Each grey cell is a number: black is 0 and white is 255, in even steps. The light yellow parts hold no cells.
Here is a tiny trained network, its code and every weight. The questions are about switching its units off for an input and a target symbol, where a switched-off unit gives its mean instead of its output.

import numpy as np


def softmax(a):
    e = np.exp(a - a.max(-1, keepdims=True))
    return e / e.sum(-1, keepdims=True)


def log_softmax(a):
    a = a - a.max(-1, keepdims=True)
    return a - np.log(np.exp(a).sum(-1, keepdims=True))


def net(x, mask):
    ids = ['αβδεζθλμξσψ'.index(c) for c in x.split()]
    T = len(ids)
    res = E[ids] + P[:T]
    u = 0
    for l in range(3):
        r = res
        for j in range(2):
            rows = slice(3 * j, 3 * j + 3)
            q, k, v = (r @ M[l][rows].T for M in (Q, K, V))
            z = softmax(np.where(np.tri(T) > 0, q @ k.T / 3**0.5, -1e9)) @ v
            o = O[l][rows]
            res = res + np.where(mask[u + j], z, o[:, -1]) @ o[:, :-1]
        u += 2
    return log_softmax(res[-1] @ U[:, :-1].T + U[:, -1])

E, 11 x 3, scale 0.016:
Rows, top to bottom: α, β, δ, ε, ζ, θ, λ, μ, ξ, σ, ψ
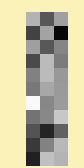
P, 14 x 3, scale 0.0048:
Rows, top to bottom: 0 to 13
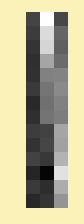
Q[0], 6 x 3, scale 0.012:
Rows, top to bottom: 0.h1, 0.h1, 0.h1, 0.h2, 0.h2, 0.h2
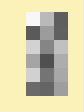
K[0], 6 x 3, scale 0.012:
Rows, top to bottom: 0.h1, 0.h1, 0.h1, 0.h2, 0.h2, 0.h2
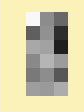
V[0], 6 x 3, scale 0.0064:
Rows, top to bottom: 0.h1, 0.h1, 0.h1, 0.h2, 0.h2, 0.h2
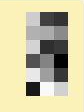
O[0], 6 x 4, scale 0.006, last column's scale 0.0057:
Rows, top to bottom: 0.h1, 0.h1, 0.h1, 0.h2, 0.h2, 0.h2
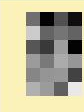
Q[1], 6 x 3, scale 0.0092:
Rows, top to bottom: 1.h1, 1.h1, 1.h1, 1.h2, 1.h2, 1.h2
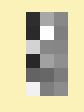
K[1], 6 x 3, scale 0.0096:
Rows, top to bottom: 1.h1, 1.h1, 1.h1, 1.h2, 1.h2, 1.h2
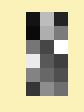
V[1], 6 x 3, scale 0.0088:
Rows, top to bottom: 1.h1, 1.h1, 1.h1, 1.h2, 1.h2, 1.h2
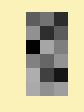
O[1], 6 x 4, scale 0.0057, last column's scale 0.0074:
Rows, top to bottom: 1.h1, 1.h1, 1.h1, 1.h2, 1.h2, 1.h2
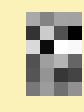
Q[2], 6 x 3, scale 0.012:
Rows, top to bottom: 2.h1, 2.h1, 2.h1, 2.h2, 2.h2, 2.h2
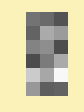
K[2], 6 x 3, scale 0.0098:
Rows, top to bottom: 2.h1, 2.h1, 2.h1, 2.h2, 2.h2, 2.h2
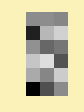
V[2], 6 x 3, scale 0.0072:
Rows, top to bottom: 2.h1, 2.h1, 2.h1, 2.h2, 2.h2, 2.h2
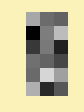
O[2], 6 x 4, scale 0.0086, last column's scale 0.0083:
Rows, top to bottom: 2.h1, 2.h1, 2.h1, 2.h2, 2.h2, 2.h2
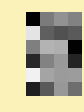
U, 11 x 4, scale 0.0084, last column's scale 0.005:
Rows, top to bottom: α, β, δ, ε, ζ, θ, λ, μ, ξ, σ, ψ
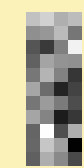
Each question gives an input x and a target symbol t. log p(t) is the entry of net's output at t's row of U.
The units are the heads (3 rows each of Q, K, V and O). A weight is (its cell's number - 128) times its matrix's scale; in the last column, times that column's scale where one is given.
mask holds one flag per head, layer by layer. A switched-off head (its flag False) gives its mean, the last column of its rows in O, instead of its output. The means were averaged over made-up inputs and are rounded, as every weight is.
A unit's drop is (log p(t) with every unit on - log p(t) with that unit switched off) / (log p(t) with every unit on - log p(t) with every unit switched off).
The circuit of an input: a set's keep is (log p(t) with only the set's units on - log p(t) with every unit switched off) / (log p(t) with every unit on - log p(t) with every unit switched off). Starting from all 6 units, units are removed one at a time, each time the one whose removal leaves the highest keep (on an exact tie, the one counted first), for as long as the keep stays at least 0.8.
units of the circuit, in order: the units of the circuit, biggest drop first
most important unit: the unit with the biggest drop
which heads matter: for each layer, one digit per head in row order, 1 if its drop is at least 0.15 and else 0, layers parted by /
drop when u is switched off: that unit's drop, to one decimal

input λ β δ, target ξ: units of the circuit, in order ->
[1.h1, 0.h1]
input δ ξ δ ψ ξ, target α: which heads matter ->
10 / 10 / 11
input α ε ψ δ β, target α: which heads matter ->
10 / 10 / 01
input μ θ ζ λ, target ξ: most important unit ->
1.h1
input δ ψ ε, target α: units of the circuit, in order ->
[0.h1, 2.h2]
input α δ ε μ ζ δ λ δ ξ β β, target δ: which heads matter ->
11 / 00 / 01
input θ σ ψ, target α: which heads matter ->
10 / 00 / 01
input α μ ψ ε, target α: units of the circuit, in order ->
[0.h1, 2.h2, 1.h1]
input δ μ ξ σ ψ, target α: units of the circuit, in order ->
[0.h1, 2.h2, 1.h1]
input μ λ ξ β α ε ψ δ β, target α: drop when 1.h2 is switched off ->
-0.2
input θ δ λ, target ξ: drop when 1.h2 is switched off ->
0.0
